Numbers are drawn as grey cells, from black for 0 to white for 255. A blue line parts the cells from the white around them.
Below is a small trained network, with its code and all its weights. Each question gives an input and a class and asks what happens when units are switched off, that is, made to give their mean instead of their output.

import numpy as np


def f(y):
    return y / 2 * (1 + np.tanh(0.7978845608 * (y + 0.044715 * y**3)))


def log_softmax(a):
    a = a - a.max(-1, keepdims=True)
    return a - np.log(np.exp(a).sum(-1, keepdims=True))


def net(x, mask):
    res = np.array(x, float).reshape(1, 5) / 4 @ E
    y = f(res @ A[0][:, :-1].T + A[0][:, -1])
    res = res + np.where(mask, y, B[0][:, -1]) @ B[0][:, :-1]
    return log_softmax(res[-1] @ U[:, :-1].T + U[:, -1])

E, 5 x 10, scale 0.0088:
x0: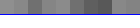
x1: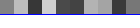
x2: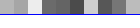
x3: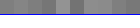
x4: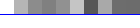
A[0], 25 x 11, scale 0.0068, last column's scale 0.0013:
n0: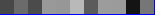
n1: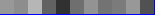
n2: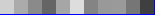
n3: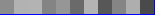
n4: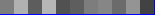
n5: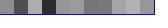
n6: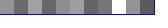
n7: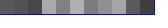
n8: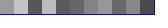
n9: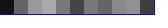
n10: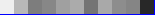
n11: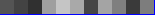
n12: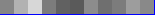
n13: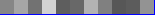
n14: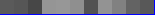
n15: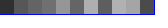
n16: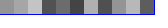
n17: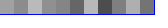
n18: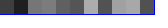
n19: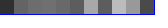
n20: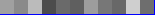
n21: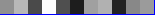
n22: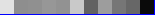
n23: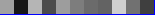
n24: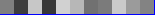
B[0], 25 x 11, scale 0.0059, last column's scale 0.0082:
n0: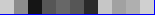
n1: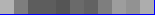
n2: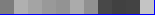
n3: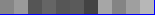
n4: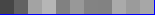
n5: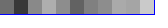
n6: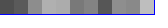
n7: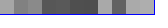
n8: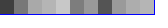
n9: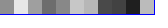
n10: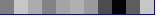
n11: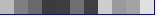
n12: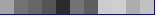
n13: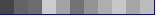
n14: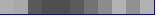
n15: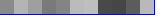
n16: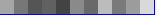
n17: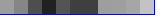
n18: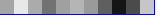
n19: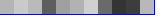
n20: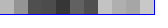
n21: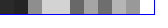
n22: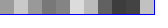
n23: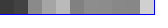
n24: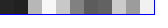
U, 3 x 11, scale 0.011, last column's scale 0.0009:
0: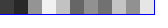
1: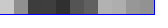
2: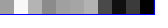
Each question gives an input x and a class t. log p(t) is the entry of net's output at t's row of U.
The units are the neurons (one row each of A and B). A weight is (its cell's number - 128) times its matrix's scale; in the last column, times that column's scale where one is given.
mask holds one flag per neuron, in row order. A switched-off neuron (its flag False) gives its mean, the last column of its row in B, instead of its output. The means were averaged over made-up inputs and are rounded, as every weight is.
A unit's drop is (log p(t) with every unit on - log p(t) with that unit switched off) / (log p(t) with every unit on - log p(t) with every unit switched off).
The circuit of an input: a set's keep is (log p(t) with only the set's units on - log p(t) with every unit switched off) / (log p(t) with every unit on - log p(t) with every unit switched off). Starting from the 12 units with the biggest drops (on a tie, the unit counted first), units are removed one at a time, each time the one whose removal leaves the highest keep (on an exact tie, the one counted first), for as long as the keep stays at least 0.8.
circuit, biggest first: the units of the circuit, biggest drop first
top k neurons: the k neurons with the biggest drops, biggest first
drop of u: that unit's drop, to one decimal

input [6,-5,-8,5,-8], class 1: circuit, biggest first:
n11
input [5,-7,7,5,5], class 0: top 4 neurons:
n24, n23, n6, n5
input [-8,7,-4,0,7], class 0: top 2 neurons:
n21, n13
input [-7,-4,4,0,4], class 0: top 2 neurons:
n24, n11
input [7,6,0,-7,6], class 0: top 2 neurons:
n21, n13
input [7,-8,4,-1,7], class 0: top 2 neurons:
n24, n5
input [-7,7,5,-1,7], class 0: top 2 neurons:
n21, n13
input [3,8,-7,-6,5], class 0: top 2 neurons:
n21, n8
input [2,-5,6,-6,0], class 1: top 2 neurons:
n21, n20
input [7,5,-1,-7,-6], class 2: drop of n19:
0.2
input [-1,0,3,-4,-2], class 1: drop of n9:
0.0
